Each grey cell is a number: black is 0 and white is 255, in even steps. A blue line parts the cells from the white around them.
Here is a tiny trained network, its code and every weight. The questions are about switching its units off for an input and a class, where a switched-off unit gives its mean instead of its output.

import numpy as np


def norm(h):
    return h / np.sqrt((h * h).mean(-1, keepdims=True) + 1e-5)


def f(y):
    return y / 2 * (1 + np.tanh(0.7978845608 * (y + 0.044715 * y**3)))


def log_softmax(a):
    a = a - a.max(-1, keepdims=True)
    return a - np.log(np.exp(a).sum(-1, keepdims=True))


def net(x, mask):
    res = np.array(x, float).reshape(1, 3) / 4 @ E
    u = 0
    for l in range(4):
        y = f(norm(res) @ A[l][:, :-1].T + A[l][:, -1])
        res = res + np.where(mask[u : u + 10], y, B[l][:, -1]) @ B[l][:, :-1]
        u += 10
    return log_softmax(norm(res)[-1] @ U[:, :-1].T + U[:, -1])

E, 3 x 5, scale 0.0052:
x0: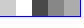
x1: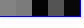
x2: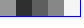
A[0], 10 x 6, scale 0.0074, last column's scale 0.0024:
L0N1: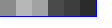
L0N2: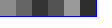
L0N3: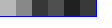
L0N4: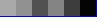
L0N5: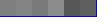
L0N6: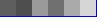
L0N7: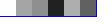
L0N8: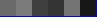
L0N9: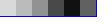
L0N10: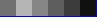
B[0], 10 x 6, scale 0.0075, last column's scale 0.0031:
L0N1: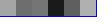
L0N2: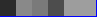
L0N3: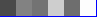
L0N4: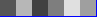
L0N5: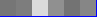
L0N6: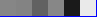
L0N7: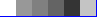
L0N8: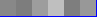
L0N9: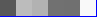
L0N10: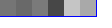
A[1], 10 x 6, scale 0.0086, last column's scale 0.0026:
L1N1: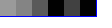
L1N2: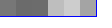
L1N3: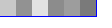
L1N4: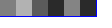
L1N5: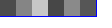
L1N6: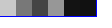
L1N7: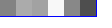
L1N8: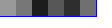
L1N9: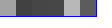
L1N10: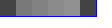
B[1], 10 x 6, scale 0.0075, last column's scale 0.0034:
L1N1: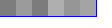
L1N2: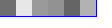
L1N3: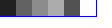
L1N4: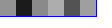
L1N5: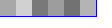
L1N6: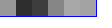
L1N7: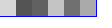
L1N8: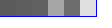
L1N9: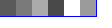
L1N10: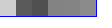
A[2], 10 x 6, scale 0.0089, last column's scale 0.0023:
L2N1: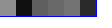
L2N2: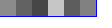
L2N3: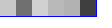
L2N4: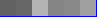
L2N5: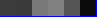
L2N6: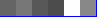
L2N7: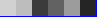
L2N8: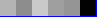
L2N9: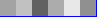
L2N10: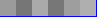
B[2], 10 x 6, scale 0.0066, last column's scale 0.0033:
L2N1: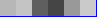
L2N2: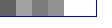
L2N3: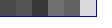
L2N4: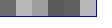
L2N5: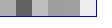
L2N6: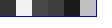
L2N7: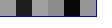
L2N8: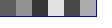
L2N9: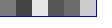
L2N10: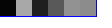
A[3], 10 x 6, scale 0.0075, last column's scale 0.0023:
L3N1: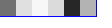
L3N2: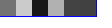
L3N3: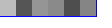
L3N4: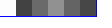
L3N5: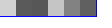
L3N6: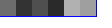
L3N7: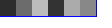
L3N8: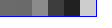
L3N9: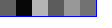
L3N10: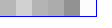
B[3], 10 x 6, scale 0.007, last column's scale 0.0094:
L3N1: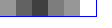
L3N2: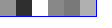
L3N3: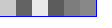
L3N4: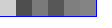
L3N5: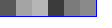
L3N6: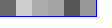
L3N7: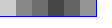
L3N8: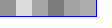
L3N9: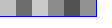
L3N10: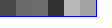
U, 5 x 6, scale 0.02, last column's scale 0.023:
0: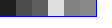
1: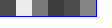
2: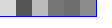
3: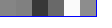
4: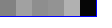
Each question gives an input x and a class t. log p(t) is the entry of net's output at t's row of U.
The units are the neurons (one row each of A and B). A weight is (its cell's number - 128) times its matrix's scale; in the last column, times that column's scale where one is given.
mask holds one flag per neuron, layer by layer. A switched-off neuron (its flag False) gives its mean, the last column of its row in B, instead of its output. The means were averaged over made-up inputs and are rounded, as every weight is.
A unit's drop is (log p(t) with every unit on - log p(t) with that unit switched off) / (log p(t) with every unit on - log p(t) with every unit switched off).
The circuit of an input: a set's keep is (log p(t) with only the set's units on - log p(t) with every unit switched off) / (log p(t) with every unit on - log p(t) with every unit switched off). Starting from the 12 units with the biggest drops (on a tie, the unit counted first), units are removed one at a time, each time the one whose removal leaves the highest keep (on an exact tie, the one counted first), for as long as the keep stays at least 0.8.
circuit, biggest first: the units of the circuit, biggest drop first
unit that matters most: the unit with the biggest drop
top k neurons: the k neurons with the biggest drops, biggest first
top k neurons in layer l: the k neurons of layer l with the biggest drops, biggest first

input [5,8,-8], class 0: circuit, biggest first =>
L0N3, L1N8, L1N6
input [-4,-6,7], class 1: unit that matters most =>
L0N3
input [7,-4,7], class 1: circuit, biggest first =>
L2N6, L2N9
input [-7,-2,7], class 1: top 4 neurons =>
L0N3, L1N9, L1N3, L2N6
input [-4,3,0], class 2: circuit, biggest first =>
L2N5, L3N9
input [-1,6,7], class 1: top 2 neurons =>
L1N9, L0N2
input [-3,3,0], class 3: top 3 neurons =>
L2N2, L1N3, L1N10
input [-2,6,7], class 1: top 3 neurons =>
L1N9, L0N2, L2N6
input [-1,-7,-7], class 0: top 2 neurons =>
L1N7, L3N1
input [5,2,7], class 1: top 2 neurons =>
L2N6, L1N9
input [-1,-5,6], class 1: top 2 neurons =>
L0N3, L1N9
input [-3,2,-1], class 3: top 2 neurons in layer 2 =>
L2N2, L2N9
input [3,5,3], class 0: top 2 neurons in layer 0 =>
L0N2, L0N4
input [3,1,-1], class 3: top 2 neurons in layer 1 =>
L1N4, L1N10
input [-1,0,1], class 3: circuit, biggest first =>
L2N2
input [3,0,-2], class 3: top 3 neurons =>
L3N10, L2N3, L3N1
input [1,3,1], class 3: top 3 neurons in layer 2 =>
L2N3, L2N8, L2N9
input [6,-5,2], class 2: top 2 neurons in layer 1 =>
L1N8, L1N4
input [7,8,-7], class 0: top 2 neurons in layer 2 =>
L2N6, L2N1
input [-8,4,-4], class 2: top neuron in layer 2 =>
L2N5
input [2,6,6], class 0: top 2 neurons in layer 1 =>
L1N8, L1N2
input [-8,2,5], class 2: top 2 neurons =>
L0N6, L2N5
